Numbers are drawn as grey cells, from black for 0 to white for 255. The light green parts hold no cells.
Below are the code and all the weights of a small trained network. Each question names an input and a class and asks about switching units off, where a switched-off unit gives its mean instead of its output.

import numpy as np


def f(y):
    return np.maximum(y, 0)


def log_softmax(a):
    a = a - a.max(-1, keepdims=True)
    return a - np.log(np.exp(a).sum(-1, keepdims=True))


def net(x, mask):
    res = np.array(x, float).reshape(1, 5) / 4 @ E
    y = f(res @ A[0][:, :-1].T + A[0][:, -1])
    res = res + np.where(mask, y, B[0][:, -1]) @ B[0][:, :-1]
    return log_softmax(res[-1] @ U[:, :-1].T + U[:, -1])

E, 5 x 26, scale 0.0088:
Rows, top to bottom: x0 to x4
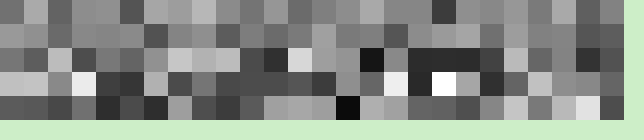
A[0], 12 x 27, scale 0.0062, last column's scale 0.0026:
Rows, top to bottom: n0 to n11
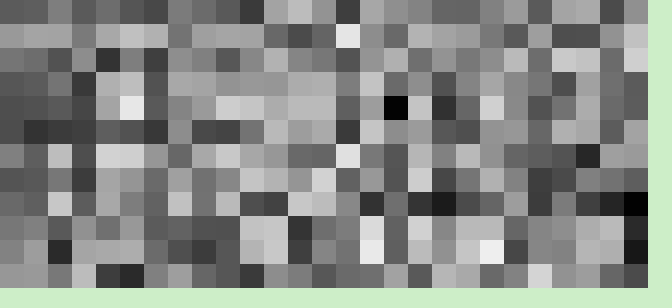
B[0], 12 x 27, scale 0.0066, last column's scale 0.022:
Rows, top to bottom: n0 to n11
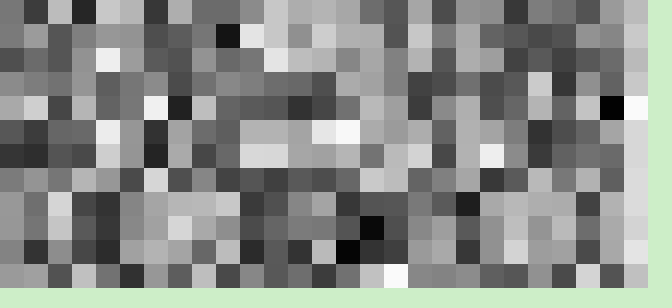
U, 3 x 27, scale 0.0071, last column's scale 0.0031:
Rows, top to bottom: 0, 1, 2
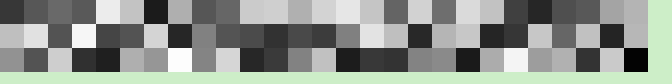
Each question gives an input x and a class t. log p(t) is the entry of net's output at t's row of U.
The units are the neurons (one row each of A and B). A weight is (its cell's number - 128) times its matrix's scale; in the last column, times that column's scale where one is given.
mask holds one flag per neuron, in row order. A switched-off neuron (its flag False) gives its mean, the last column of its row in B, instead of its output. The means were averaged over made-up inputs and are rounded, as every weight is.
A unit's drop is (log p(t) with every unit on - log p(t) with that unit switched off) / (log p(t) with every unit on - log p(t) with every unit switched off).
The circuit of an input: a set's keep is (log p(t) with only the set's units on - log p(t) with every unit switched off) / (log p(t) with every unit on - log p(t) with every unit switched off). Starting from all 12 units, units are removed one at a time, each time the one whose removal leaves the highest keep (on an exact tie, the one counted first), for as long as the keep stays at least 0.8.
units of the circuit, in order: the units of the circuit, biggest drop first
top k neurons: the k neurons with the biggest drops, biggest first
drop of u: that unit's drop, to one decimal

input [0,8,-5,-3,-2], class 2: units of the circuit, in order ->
(n10)
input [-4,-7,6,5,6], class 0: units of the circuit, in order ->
(n10, n4)
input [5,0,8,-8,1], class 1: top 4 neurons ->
(n4, n7, n10, n3)
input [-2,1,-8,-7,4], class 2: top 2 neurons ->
(n10, n9)
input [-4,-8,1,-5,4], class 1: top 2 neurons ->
(n4, n6)
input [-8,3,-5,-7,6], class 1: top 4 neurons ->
(n4, n7, n6, n3)
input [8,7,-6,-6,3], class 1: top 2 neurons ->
(n4, n7)
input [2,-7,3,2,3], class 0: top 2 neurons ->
(n10, n4)
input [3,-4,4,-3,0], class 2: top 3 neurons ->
(n8, n11, n1)
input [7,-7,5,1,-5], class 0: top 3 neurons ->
(n10, n9, n6)
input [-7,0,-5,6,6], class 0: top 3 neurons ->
(n4, n2, n7)
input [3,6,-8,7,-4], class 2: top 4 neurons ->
(n10, n4, n9, n7)
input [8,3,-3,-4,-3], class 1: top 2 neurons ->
(n5, n4)
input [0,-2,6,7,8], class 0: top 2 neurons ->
(n4, n0)
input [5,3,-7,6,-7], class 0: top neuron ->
(n1)
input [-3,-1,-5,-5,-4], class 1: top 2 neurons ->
(n4, n8)
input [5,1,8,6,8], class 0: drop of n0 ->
0.2
